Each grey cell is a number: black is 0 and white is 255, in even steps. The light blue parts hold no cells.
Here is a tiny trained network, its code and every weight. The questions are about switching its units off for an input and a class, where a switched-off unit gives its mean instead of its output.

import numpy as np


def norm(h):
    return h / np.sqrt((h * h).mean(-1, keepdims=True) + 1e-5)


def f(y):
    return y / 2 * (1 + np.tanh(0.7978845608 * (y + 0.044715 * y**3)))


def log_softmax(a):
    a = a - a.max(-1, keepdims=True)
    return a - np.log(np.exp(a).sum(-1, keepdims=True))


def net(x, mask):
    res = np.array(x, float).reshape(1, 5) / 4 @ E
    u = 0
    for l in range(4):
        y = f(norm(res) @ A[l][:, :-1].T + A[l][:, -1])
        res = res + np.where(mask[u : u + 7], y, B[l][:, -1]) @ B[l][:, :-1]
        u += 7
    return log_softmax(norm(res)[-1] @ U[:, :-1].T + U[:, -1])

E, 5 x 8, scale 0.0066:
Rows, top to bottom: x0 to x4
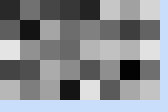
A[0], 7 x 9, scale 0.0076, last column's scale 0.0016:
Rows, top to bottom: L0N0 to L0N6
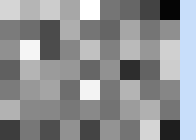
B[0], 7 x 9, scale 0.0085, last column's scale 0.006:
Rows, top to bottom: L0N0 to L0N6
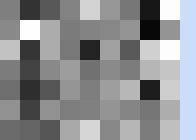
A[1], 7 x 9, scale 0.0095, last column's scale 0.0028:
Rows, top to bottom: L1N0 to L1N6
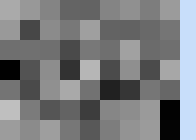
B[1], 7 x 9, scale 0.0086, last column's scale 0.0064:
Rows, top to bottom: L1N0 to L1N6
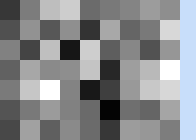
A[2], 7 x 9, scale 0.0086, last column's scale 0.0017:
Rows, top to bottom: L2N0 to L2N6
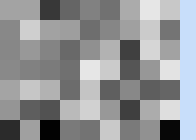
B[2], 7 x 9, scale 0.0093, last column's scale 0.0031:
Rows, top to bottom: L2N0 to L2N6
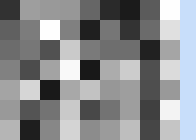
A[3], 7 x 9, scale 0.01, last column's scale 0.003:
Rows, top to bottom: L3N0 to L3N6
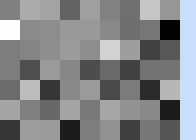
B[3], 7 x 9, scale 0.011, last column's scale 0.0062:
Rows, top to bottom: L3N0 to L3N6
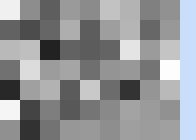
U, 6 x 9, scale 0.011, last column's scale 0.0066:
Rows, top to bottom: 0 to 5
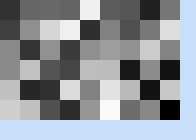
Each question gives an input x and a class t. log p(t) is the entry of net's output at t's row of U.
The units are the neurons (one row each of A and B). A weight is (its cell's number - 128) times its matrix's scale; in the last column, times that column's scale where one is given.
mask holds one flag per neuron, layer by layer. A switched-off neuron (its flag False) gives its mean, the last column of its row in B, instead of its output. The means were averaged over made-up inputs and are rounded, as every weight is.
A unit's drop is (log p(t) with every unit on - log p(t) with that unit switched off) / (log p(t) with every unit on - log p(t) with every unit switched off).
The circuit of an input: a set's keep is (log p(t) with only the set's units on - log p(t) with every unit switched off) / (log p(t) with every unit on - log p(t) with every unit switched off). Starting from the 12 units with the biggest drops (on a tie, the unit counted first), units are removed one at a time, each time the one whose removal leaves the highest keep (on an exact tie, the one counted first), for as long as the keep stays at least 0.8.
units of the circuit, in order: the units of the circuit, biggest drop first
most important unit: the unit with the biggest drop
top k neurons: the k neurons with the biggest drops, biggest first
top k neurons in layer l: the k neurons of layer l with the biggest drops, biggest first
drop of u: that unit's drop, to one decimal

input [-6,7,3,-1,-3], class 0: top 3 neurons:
[L0N0 L0N2 L3N4]
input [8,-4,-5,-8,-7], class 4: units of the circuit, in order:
[L2N6]
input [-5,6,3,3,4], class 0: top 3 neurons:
[L0N2 L1N3 L3N4]
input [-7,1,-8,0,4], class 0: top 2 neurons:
[L0N0 L0N2]
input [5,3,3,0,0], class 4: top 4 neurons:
[L1N4 L0N6 L2N3 L1N5]
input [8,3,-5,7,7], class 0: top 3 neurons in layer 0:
[L0N2 L0N6 L0N5]
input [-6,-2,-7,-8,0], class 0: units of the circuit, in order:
[L3N4 L0N0]
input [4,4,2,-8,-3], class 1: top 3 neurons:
[L0N0 L0N4 L0N2]
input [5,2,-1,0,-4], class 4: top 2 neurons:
[L1N4 L2N6]
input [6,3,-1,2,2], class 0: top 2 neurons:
[L1N3 L0N2]
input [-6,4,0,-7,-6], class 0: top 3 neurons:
[L3N4 L0N2 L2N6]
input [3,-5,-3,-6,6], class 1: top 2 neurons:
[L0N2 L0N0]
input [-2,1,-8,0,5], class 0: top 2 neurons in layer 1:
[L1N3 L1N2]
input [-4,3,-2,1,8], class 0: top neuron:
[L3N4]
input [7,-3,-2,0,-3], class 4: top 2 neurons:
[L2N6 L1N4]
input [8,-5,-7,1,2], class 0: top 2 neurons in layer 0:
[L0N2 L0N6]
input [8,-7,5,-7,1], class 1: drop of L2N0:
0.1
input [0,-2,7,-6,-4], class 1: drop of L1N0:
0.0
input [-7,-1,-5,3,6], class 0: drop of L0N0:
0.1
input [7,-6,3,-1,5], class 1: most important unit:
L2N0
